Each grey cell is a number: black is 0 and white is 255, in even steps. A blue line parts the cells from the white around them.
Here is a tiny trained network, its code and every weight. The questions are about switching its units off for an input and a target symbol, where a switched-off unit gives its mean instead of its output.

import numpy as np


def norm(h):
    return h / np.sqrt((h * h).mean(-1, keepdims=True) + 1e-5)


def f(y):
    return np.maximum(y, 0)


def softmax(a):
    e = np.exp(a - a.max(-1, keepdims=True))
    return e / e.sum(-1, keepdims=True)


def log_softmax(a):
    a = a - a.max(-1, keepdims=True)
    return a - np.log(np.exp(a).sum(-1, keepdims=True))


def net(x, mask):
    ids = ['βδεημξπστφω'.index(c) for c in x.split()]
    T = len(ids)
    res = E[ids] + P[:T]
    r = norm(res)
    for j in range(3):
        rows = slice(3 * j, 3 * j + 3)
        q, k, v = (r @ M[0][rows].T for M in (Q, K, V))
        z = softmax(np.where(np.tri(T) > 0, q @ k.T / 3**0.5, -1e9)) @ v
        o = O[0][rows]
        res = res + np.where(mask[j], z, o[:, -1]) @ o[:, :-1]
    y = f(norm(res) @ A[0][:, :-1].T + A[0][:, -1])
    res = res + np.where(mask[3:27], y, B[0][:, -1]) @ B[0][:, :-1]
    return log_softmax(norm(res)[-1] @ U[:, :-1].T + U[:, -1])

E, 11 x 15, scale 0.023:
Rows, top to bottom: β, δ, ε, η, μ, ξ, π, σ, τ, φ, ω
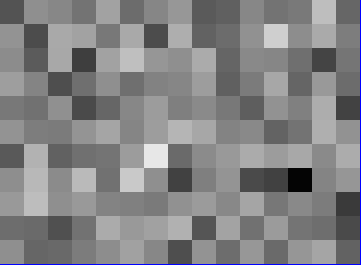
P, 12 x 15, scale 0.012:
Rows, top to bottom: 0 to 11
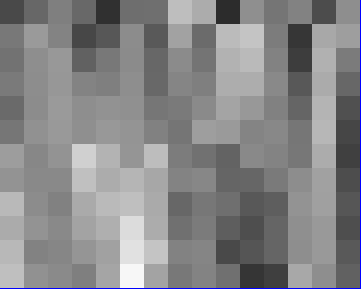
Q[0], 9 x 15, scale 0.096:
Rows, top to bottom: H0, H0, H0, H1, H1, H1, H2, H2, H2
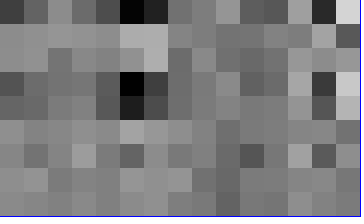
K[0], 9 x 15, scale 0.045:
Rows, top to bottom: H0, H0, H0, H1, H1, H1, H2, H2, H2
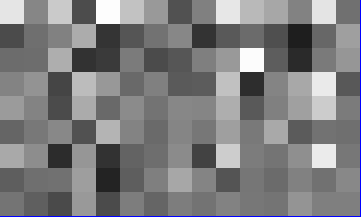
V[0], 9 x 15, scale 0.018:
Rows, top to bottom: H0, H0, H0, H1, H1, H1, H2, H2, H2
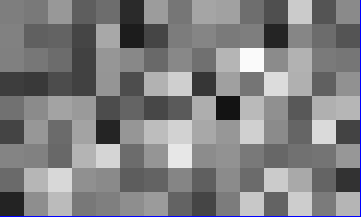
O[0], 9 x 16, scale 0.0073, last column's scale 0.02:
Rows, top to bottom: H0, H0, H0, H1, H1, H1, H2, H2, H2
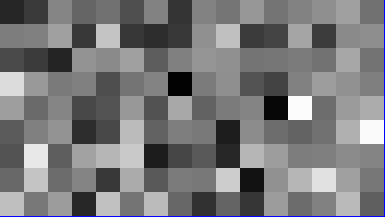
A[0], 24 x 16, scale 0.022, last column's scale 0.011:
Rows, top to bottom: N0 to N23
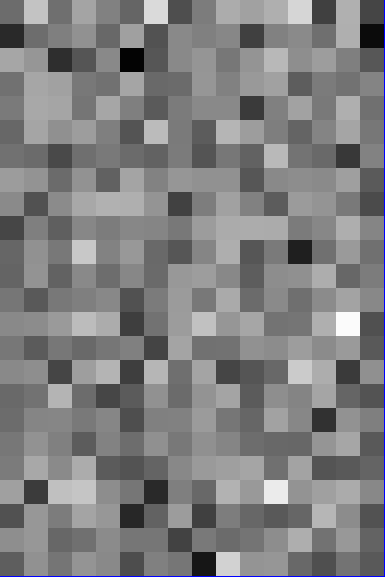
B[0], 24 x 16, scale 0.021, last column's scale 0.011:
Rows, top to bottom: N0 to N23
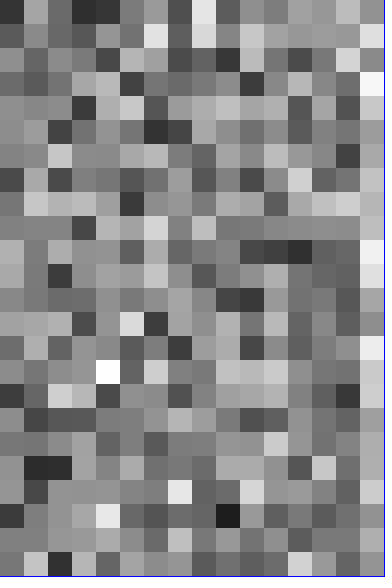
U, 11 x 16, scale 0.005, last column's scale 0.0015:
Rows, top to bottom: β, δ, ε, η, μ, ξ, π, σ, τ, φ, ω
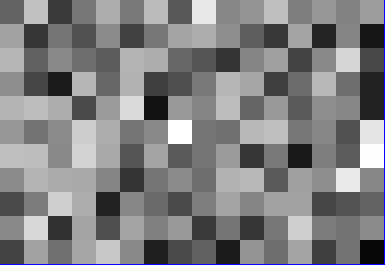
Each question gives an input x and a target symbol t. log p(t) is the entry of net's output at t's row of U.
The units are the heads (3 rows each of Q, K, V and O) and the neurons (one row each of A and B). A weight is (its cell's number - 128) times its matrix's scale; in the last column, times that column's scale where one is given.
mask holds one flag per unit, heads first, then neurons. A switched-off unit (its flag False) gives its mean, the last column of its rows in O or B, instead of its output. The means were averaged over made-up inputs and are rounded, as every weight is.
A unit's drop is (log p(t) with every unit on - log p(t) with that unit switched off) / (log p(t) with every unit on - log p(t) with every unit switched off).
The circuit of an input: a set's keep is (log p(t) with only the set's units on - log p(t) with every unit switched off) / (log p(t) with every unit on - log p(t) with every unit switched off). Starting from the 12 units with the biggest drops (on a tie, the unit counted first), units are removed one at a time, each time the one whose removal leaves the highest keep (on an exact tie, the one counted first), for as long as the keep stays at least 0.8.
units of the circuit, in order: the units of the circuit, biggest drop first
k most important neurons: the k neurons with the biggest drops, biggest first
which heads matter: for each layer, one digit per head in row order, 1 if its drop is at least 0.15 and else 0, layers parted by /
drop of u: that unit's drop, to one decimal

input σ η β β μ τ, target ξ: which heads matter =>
110
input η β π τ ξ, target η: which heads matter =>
001
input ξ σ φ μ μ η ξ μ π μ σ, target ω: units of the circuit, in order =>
[H2, H1]
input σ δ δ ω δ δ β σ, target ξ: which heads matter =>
110
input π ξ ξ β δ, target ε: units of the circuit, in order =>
[H2, H0, H1]
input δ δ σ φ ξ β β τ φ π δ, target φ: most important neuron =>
[N7]
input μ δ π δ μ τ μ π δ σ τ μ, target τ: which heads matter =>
001
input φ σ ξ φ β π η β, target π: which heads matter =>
010
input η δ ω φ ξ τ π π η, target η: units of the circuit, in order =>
[H2, N19, H1]
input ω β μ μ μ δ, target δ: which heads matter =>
001
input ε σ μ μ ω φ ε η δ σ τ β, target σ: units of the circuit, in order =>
[H1, N8]
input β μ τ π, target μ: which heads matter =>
000
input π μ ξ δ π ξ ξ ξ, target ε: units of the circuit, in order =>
[H2, H0, H1]
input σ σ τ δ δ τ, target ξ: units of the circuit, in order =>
[H0, H1]
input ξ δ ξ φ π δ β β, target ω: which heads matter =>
001
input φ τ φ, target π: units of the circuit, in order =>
[H1, N10]
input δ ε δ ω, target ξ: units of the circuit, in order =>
[H0, N14]
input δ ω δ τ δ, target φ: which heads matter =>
110
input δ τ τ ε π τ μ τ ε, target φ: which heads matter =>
101
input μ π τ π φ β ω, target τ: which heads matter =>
001
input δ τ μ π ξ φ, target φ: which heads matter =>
100
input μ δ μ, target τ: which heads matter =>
000
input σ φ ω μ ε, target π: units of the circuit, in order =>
[N20, N1]
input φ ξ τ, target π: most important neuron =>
[N10]
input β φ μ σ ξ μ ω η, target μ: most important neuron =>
[N4]
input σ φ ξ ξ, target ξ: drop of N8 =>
0.0
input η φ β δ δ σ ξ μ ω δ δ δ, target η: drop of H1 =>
0.1
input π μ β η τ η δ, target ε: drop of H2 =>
0.3
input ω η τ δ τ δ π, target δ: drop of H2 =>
0.7
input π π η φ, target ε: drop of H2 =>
0.3
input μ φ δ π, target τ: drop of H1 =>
0.1
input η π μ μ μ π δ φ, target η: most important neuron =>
[N19]
